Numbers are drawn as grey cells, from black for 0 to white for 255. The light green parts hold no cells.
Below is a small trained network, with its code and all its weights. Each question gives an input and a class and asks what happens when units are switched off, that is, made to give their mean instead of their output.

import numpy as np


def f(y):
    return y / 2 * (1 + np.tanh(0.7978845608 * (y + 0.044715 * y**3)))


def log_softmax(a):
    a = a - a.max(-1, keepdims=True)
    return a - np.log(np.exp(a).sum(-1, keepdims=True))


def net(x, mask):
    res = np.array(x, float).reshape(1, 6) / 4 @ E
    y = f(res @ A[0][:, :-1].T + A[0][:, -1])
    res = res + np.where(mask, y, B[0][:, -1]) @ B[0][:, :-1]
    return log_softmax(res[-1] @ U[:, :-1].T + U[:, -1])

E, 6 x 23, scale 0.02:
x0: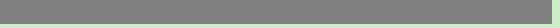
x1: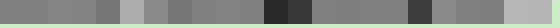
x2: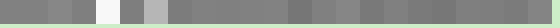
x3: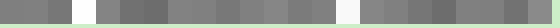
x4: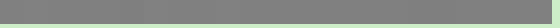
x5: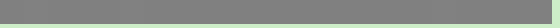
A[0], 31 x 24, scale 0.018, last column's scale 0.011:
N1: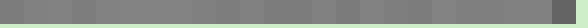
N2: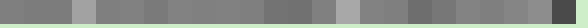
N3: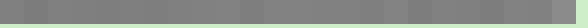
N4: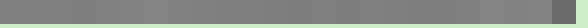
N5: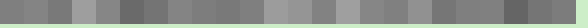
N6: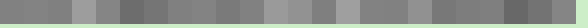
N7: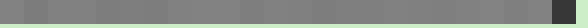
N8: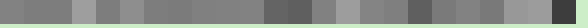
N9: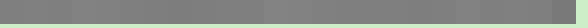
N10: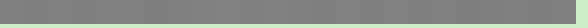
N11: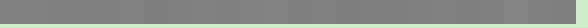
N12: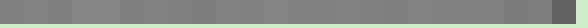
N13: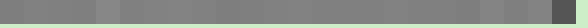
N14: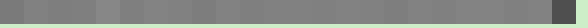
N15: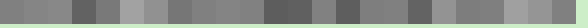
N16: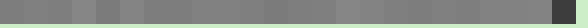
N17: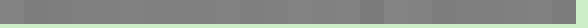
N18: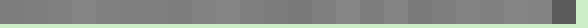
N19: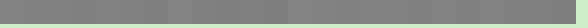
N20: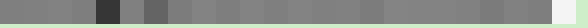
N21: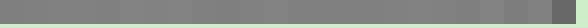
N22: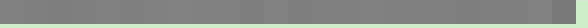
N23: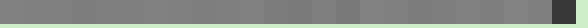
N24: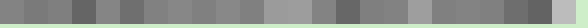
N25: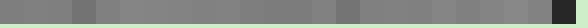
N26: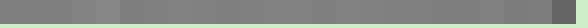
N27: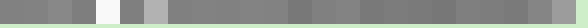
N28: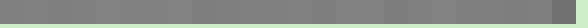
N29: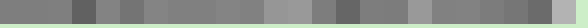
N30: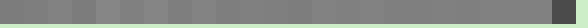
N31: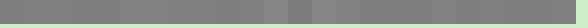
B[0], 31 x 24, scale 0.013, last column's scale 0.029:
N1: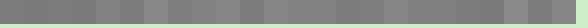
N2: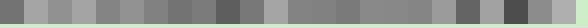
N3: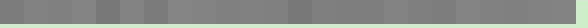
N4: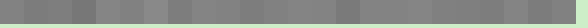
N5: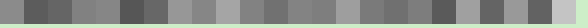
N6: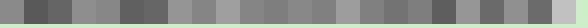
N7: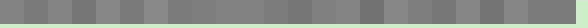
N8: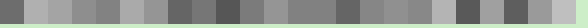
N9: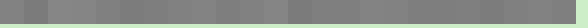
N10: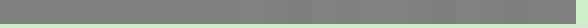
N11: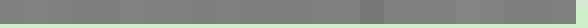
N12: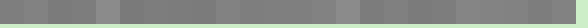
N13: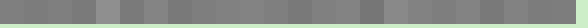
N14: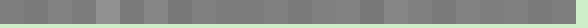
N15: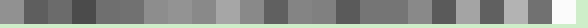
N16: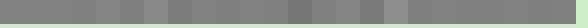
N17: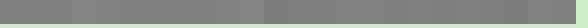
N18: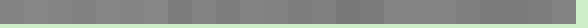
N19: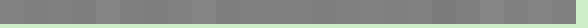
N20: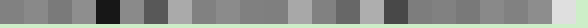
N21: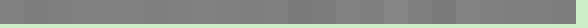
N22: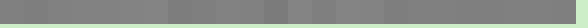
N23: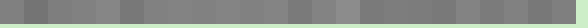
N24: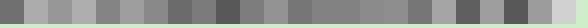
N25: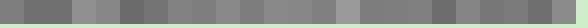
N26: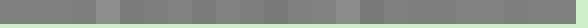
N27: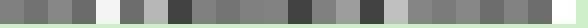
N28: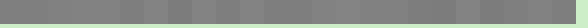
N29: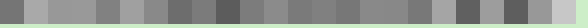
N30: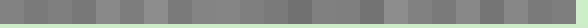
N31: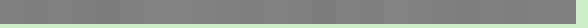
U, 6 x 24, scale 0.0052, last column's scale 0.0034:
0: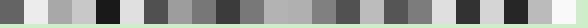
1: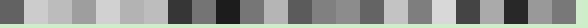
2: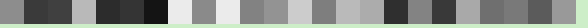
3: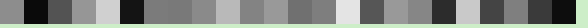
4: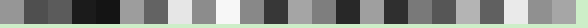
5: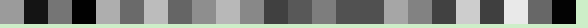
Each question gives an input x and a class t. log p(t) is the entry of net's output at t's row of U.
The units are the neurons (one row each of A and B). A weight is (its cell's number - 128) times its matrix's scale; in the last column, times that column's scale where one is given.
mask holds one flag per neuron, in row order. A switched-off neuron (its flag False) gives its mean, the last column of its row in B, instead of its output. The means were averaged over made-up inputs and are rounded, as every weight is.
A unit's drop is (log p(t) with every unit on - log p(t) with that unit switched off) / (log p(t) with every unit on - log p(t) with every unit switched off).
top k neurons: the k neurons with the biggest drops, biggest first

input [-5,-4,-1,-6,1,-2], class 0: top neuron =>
[N27]
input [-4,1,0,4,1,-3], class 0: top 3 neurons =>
[N27 N15 N2]
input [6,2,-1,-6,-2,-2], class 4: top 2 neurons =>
[N27 N15]
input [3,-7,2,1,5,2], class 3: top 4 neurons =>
[N5 N6 N8 N2]
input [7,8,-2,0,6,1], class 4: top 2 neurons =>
[N15 N24]
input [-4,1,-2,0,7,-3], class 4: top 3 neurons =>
[N24 N29 N8]
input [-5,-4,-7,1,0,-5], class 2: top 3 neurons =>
[N8 N5 N6]
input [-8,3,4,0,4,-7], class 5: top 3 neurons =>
[N24 N29 N2]
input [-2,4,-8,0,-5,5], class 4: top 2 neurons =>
[N24 N29]
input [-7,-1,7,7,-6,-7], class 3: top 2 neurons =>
[N5 N6]
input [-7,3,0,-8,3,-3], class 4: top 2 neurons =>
[N27 N15]
